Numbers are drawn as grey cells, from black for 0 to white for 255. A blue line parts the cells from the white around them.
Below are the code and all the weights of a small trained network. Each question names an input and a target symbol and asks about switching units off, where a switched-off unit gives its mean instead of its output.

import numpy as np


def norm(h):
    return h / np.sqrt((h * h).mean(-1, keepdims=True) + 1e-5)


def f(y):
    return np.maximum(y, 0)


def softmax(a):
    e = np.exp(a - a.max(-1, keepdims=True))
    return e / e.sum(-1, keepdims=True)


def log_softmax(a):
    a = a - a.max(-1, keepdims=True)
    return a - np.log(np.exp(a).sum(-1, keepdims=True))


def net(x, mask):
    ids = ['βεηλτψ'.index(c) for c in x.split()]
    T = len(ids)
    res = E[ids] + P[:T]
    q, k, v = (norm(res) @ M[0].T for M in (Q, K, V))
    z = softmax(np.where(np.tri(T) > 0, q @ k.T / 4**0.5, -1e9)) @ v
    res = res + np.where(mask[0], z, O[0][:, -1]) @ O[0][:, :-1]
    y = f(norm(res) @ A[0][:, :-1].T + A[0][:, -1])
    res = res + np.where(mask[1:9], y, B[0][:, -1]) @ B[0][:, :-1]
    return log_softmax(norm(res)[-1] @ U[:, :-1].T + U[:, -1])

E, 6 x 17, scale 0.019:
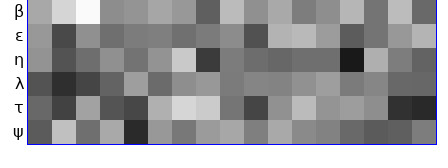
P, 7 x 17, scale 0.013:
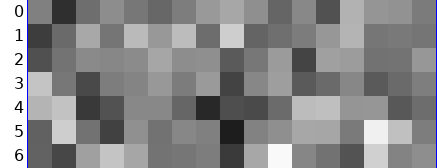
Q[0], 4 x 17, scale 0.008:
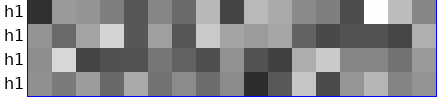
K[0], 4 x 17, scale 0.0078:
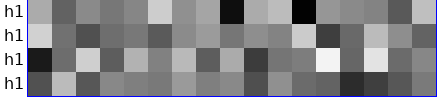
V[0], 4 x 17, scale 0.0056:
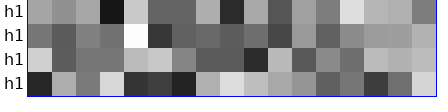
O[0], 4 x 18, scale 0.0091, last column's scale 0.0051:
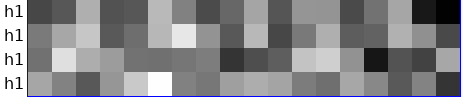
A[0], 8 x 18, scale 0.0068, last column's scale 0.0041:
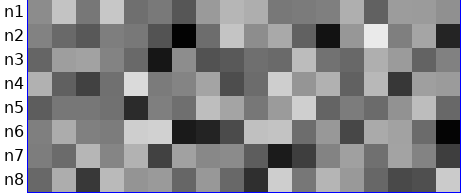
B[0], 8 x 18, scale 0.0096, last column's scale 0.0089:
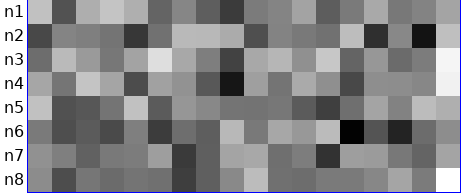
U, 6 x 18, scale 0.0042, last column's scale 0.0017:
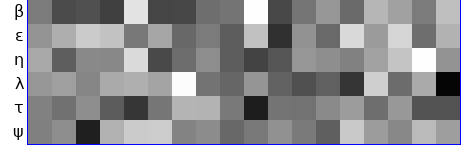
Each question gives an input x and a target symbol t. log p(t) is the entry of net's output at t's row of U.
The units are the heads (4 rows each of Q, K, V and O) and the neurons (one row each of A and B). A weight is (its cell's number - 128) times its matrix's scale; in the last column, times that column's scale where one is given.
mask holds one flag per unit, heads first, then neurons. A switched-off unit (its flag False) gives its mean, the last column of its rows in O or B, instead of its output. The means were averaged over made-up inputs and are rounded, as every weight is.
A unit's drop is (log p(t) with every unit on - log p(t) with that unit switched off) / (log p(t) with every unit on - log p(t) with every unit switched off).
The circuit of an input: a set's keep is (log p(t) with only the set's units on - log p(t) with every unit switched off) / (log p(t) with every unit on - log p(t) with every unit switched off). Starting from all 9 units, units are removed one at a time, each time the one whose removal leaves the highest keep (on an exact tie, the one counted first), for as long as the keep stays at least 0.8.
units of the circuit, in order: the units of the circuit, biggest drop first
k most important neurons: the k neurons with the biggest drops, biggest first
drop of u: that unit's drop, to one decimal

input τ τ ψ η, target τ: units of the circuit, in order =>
h1, n2
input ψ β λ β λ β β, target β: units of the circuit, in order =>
n6, h1
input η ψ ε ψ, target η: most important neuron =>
n5
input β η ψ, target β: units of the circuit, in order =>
n8, n5
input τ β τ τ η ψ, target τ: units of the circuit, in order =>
h1, n2
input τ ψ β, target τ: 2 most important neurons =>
n2, n6
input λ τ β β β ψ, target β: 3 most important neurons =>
n8, n4, n5
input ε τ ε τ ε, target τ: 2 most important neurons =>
n2, n1
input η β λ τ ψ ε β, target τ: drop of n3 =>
-0.1
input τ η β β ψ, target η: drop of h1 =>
0.4
